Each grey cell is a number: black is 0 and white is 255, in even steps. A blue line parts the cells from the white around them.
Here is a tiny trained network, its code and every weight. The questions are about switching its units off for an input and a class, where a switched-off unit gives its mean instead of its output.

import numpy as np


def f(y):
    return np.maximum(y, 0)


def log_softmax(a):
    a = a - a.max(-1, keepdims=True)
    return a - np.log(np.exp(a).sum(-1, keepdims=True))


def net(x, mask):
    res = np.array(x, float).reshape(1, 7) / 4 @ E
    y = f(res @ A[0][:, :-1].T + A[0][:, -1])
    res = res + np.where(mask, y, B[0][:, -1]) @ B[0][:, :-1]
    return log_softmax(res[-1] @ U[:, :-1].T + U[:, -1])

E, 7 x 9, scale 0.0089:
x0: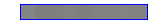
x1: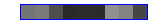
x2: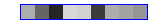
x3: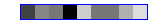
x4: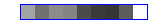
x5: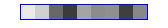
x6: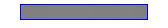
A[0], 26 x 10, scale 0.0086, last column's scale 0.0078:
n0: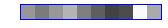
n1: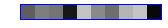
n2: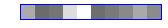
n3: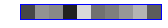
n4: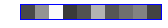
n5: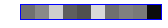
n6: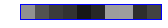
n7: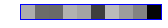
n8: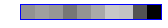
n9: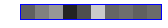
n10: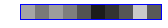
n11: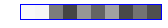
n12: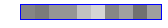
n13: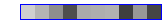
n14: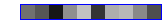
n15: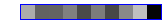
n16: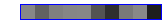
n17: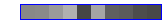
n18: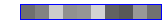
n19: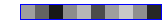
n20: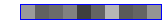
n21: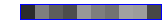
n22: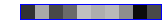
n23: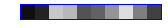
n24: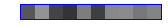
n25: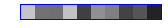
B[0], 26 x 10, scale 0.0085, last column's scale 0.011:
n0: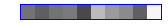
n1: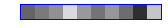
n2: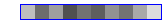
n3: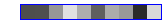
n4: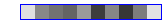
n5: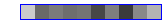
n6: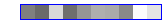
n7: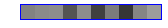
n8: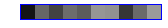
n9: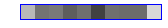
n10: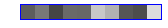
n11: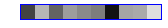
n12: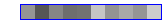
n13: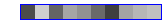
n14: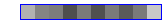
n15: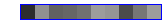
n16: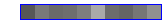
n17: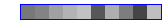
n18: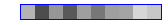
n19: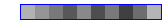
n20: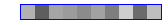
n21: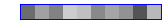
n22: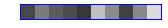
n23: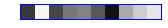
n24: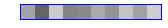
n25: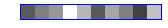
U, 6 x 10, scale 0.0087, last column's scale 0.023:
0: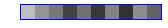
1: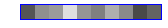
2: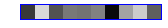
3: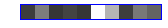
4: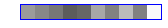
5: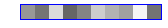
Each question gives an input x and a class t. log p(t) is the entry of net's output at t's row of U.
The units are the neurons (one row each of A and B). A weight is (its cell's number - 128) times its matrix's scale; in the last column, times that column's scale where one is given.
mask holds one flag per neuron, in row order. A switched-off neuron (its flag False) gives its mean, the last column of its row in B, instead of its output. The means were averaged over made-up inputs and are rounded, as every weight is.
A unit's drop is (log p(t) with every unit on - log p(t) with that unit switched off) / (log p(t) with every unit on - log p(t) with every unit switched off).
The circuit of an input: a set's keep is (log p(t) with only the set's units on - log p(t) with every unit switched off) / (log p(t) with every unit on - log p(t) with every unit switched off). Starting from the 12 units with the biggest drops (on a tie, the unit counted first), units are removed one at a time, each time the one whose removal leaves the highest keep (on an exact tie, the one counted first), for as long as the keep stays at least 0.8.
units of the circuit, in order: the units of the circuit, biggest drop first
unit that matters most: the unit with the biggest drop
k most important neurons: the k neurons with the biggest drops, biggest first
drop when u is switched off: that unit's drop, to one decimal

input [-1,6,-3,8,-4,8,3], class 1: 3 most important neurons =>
[n3, n1, n23]
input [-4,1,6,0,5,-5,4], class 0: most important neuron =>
[n14]
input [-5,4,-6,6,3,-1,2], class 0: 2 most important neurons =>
[n4, n9]
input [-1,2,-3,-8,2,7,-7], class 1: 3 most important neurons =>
[n25, n23, n17]
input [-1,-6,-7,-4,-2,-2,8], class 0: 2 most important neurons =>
[n4, n5]
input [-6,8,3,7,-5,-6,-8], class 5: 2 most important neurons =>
[n6, n24]
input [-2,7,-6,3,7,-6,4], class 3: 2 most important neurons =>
[n10, n15]
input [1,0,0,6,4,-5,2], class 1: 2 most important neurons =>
[n3, n1]
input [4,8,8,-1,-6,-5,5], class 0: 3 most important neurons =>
[n14, n19, n7]
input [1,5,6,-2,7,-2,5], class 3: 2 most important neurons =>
[n10, n0]
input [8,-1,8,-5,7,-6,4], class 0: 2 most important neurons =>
[n2, n7]
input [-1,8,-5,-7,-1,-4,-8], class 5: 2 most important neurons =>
[n6, n3]
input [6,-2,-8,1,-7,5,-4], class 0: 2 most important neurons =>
[n4, n9]
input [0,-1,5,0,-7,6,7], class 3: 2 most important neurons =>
[n22, n23]
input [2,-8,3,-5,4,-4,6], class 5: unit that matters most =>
n2
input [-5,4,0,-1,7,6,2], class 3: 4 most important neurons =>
[n10, n23, n0, n15]
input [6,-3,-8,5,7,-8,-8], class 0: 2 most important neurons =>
[n4, n5]
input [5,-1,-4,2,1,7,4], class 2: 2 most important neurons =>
[n11, n13]
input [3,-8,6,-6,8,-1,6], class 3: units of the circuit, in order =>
[n0, n10]
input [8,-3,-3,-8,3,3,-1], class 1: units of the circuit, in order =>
[n25]
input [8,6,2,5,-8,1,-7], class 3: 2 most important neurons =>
[n22, n8]
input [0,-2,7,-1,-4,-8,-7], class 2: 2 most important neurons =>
[n23, n4]
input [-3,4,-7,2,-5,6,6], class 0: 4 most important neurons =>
[n4, n9, n23, n5]
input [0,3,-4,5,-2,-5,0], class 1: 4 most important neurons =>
[n3, n21, n1, n11]
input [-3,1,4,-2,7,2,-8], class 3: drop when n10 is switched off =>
0.2
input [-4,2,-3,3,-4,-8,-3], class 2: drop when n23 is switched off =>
1.1
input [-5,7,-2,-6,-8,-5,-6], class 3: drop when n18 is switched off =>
0.1
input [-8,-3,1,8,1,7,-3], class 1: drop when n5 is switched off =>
0.0
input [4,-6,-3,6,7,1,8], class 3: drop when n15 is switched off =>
0.1
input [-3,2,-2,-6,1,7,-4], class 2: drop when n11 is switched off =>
0.9
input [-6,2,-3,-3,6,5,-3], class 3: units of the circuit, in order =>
[n10]
